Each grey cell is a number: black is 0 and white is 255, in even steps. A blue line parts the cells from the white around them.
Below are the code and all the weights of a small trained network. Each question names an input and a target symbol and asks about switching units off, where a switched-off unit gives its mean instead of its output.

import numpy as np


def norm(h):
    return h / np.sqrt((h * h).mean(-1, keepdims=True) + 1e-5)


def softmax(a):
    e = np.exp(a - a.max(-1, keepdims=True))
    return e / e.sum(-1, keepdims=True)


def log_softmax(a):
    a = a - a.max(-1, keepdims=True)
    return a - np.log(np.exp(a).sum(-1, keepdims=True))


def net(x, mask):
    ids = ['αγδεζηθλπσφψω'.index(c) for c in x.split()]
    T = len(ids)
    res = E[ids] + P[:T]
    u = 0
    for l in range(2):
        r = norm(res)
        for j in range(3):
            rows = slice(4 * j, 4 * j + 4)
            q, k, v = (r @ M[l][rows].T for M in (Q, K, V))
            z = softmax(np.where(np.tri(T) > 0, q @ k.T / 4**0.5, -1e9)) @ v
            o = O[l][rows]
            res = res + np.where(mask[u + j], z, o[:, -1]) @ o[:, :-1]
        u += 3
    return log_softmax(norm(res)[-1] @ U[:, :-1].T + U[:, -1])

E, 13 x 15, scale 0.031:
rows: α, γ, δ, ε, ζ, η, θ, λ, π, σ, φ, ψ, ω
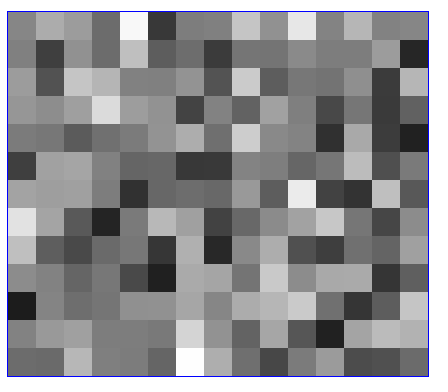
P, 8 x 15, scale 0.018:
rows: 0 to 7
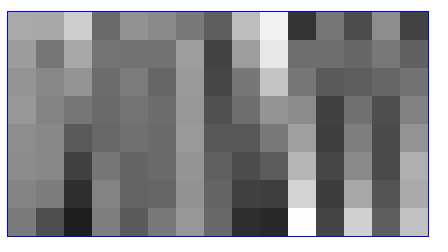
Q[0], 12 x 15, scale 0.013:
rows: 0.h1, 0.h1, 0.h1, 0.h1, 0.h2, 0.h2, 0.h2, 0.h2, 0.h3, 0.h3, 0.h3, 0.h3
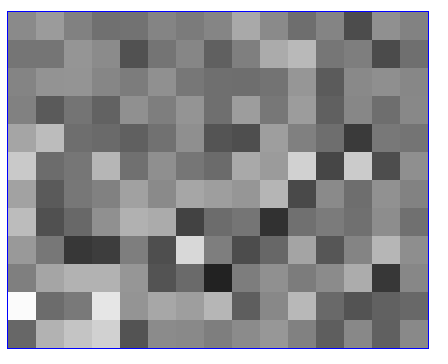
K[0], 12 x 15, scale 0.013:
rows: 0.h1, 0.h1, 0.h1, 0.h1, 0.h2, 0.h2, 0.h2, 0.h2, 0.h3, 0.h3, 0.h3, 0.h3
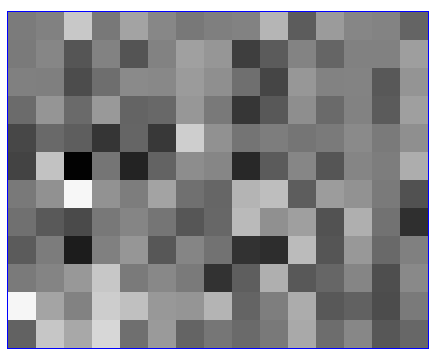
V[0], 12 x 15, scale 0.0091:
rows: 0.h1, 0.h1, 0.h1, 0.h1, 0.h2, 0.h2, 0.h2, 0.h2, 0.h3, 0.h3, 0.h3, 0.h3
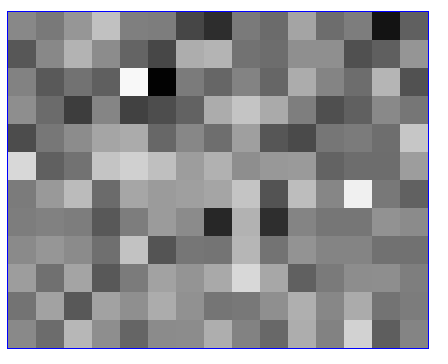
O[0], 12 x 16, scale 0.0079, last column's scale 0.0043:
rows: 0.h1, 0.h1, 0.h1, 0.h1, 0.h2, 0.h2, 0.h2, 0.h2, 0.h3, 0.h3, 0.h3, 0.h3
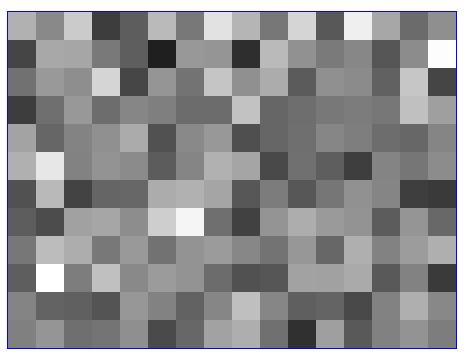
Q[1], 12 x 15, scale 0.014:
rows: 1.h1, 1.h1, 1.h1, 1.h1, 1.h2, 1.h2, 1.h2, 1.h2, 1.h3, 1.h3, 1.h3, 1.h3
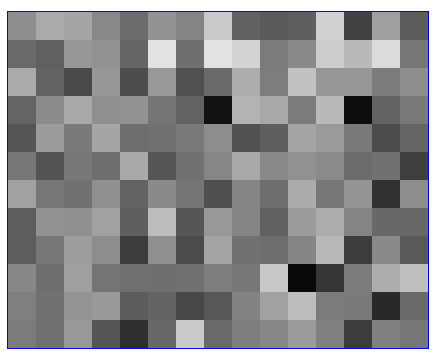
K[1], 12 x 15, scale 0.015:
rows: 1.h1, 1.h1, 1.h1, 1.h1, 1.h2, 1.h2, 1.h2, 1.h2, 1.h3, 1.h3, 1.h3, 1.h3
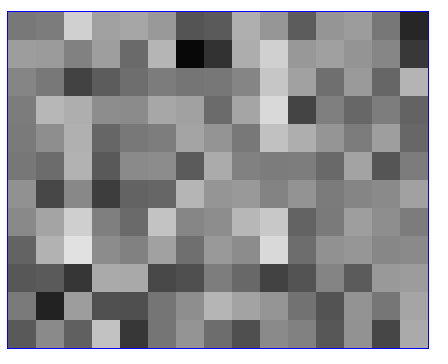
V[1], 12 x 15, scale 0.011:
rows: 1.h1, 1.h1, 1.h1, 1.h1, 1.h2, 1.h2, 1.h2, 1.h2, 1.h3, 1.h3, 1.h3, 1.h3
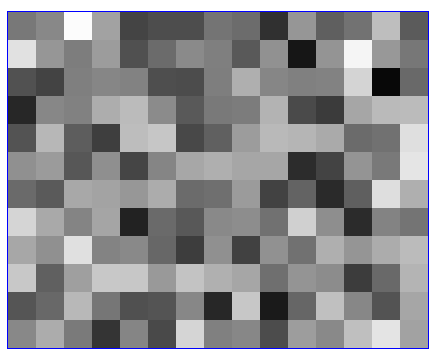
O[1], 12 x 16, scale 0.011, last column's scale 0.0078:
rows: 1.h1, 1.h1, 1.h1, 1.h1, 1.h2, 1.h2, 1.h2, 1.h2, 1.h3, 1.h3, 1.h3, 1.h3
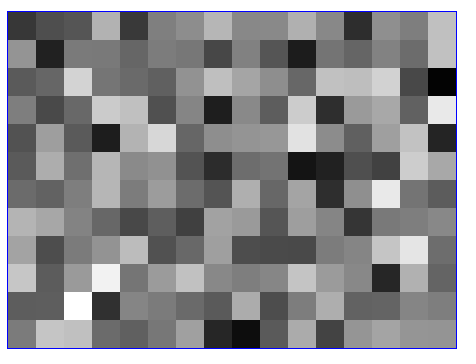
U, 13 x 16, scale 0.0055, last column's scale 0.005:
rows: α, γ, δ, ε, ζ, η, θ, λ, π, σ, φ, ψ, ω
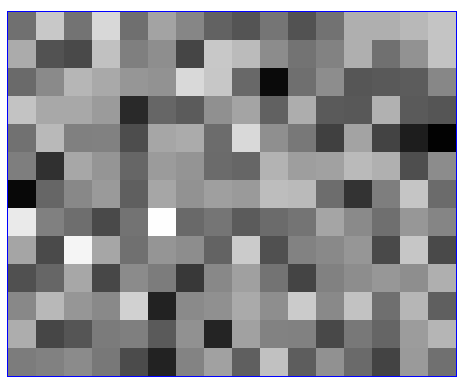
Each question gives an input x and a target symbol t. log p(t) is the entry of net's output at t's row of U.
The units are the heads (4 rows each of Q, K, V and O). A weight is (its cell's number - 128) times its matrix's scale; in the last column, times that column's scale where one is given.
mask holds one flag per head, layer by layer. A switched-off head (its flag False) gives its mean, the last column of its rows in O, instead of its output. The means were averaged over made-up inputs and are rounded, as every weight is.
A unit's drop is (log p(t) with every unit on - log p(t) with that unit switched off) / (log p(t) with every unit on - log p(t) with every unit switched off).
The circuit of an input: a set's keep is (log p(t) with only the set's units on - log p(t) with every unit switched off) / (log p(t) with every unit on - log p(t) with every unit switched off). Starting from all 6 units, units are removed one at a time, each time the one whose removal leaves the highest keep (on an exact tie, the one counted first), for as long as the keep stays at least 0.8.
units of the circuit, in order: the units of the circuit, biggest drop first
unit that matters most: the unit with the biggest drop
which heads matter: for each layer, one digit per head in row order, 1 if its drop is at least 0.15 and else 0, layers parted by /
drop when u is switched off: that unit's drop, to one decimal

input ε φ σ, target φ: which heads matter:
010 / 100
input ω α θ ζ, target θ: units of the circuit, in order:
1.h1, 0.h1
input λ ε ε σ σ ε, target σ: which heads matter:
010 / 101
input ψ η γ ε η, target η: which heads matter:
110 / 000
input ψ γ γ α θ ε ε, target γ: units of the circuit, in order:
0.h3, 1.h3
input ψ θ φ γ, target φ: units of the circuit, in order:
1.h1, 0.h3
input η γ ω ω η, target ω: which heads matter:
100 / 100
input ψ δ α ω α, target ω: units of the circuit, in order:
0.h1, 1.h1
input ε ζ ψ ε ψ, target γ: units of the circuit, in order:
1.h3
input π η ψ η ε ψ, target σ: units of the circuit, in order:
1.h3, 0.h1
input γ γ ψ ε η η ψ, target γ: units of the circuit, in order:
0.h1, 1.h3
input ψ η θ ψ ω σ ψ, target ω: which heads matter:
000 / 010
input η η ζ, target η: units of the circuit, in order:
0.h2, 1.h1
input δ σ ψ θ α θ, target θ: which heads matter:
110 / 100
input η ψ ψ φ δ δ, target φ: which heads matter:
100 / 100
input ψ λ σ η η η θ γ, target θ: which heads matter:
000 / 100
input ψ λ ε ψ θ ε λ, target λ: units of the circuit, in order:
0.h1, 1.h1
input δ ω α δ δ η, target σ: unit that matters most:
0.h3
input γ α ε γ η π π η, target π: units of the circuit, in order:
0.h2, 0.h3, 1.h3, 0.h1
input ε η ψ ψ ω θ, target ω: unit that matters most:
1.h1
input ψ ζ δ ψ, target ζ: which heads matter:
100 / 001
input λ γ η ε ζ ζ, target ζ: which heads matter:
000 / 001
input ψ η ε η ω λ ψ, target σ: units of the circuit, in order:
0.h1, 1.h3
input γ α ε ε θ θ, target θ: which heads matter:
010 / 100
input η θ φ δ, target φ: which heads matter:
000 / 100
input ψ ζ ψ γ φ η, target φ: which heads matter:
100 / 100
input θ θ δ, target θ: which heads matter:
110 / 100
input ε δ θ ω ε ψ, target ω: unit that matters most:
1.h1
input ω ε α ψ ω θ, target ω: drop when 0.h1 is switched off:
0.3
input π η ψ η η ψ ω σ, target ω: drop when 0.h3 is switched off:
0.1
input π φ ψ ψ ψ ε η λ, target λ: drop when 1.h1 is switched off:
0.4
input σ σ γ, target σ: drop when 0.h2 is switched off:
0.3
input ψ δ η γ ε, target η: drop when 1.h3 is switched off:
-0.1
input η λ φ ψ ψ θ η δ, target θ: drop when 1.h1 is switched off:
0.8
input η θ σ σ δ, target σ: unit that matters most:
0.h2
